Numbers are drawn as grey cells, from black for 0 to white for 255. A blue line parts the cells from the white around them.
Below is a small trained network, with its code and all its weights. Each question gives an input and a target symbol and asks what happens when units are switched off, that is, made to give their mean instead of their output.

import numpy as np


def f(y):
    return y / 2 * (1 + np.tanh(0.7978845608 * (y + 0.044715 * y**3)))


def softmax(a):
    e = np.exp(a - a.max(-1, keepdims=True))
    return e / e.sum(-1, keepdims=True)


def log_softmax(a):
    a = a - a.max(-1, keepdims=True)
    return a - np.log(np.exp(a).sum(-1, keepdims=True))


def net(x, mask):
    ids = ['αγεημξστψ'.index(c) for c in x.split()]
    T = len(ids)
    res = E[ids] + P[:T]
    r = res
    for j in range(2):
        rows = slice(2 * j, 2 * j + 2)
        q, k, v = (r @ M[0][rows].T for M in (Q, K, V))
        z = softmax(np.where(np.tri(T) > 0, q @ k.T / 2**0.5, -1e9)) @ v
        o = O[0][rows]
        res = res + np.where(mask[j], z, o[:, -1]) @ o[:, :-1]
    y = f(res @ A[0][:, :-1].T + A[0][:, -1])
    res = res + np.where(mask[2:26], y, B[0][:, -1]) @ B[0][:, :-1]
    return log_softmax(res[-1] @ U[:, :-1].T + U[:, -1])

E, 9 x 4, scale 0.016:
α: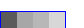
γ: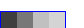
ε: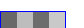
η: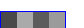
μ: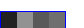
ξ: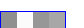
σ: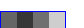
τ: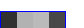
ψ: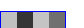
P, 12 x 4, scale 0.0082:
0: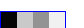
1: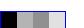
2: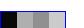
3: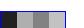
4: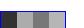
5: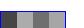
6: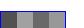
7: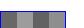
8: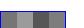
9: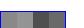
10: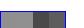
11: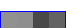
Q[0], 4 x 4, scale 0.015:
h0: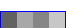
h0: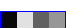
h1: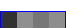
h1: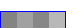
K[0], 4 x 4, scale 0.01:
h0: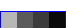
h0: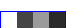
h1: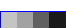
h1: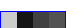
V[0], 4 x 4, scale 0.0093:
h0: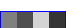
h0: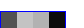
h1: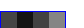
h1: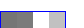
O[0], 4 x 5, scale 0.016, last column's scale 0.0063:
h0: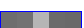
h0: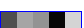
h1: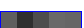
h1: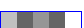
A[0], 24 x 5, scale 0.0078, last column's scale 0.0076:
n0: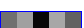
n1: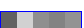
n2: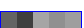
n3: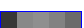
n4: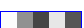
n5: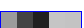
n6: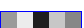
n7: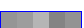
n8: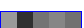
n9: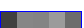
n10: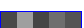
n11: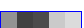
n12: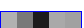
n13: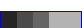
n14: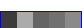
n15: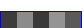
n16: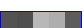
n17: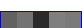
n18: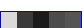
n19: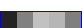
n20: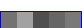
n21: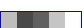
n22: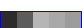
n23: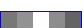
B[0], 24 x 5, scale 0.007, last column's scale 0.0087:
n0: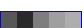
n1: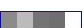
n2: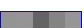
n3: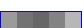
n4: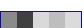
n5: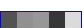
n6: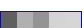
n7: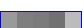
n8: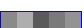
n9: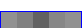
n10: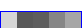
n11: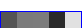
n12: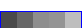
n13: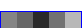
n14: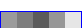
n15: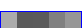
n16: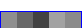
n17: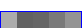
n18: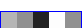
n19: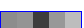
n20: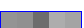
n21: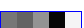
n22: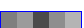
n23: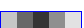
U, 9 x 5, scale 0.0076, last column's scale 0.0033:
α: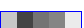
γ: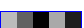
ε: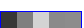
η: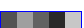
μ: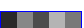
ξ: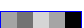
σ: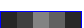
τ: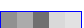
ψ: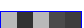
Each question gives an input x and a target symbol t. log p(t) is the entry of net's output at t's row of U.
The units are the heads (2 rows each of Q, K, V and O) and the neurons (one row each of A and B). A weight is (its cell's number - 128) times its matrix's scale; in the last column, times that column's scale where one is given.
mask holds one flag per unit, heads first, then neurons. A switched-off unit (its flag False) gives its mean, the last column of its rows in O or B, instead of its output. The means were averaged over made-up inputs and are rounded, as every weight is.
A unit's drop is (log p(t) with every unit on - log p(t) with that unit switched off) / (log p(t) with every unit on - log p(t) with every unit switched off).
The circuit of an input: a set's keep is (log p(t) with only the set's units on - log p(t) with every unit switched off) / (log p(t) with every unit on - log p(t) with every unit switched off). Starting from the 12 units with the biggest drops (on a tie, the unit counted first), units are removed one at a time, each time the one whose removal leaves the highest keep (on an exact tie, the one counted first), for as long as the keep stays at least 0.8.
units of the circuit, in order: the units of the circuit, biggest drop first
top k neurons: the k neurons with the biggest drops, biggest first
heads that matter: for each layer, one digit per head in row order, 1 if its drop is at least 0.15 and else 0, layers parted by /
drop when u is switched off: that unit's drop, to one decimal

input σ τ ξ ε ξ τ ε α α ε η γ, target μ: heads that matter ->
11
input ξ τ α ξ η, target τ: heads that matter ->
01
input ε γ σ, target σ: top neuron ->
[n5]
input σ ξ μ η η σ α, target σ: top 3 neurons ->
[n21; n11; n5]
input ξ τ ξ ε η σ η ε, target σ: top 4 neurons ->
[n21; n11; n5; n0]
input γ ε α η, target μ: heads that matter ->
11
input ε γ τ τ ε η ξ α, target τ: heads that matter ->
01
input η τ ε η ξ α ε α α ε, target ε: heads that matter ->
10
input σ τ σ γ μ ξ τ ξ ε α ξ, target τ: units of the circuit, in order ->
[n21; n11]
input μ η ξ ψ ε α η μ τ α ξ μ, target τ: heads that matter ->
01
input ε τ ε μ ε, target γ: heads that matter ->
11
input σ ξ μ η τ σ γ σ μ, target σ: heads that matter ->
10
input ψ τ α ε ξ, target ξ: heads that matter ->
11
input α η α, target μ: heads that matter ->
11
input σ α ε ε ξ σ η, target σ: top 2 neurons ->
[n21; n11]
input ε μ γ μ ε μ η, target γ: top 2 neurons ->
[n10; n15]
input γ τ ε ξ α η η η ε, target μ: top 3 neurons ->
[n6; n0; n12]
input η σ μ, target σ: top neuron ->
[n5]
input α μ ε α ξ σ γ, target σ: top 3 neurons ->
[n21; n11; n5]
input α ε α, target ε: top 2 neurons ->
[n4; n21]
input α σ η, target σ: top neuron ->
[n21]
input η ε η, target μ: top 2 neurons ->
[n6; n23]
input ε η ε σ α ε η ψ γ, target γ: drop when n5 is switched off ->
0.1
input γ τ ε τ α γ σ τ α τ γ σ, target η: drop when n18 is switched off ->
-0.1
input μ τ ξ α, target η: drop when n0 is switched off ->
0.0
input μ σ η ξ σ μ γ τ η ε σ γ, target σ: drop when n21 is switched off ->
0.2
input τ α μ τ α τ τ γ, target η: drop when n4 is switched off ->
0.1
